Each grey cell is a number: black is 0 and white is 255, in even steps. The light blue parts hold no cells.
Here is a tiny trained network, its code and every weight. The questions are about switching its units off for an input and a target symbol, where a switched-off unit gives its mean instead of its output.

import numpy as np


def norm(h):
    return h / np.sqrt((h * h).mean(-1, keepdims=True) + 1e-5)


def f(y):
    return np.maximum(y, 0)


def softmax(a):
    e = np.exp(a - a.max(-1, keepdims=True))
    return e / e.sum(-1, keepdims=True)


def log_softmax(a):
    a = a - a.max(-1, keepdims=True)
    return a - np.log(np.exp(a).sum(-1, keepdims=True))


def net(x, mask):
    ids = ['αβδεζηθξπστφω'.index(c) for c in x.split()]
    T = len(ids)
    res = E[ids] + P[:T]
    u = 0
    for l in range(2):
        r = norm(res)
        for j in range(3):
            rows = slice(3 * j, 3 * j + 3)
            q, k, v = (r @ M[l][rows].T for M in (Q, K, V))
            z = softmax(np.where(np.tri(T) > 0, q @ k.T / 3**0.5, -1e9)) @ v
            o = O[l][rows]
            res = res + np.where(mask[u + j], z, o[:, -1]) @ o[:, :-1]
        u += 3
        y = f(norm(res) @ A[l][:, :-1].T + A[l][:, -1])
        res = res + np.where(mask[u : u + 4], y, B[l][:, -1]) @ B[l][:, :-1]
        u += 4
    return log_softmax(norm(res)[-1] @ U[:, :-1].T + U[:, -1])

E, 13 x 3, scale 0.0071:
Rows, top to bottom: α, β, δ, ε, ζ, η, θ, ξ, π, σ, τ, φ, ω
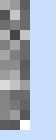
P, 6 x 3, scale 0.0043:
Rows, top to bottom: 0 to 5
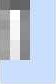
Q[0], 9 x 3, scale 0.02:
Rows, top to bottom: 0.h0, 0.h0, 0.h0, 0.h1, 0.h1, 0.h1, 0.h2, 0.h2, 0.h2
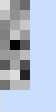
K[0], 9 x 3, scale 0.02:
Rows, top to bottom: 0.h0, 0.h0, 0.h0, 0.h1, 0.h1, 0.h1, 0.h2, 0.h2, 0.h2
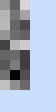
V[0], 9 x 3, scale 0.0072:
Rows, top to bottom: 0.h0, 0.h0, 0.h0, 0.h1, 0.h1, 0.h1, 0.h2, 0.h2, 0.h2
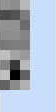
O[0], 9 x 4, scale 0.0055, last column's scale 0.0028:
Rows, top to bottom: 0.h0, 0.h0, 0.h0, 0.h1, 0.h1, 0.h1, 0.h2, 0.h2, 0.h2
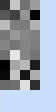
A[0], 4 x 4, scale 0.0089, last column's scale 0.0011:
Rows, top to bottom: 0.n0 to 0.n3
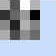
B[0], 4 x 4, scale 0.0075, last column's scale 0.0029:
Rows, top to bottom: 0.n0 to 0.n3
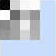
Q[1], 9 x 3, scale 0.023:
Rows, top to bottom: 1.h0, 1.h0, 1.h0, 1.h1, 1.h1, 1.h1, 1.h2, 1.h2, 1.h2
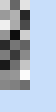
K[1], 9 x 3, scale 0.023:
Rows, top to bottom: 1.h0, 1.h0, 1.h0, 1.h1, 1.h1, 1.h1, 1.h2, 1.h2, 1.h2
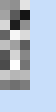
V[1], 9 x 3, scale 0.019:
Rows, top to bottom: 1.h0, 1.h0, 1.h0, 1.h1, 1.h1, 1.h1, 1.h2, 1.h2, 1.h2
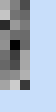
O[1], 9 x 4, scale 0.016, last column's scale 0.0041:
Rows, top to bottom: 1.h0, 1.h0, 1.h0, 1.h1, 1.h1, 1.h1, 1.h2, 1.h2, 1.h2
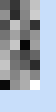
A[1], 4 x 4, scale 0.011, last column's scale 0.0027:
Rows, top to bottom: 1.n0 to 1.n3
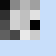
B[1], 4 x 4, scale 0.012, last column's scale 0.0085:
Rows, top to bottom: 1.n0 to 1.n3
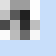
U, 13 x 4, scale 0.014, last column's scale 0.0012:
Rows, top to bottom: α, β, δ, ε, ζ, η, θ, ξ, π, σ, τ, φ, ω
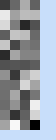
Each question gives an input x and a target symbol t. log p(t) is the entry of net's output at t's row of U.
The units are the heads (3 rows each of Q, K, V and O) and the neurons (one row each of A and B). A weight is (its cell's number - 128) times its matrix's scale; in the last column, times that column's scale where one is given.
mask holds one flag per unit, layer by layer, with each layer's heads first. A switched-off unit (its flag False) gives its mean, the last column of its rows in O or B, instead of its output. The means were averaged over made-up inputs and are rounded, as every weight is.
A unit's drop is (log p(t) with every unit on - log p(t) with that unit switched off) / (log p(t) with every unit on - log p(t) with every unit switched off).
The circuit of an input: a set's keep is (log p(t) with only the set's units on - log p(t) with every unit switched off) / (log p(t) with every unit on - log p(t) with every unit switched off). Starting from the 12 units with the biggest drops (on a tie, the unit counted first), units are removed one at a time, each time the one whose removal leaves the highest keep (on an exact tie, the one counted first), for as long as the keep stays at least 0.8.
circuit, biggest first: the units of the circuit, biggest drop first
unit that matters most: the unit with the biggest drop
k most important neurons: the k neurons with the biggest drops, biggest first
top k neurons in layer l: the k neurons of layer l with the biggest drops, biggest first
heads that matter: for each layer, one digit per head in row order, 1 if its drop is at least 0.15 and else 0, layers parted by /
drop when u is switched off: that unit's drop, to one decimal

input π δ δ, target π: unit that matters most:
1.h1
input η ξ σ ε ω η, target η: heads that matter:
001 / 001
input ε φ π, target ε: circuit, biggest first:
[0.h2; 1.h1; 1.h0]
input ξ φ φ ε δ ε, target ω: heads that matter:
001 / 100
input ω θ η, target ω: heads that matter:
011 / 100
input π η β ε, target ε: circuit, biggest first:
[1.h1; 1.h0; 0.n0]
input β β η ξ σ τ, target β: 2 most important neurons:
[0.n0; 1.n3]
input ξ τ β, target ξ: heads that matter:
001 / 100
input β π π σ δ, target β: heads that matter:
001 / 010
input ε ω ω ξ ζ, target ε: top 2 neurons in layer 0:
[0.n0; 0.n1]
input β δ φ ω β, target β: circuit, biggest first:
[0.h2; 1.h1; 0.n0; 1.h0]
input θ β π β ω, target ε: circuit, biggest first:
[0.n0; 1.h1]
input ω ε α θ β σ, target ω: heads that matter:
001 / 110
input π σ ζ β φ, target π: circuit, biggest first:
[1.h1]
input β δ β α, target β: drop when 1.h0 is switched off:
0.1
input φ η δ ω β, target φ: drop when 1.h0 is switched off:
0.7
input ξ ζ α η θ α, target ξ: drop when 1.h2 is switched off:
0.1
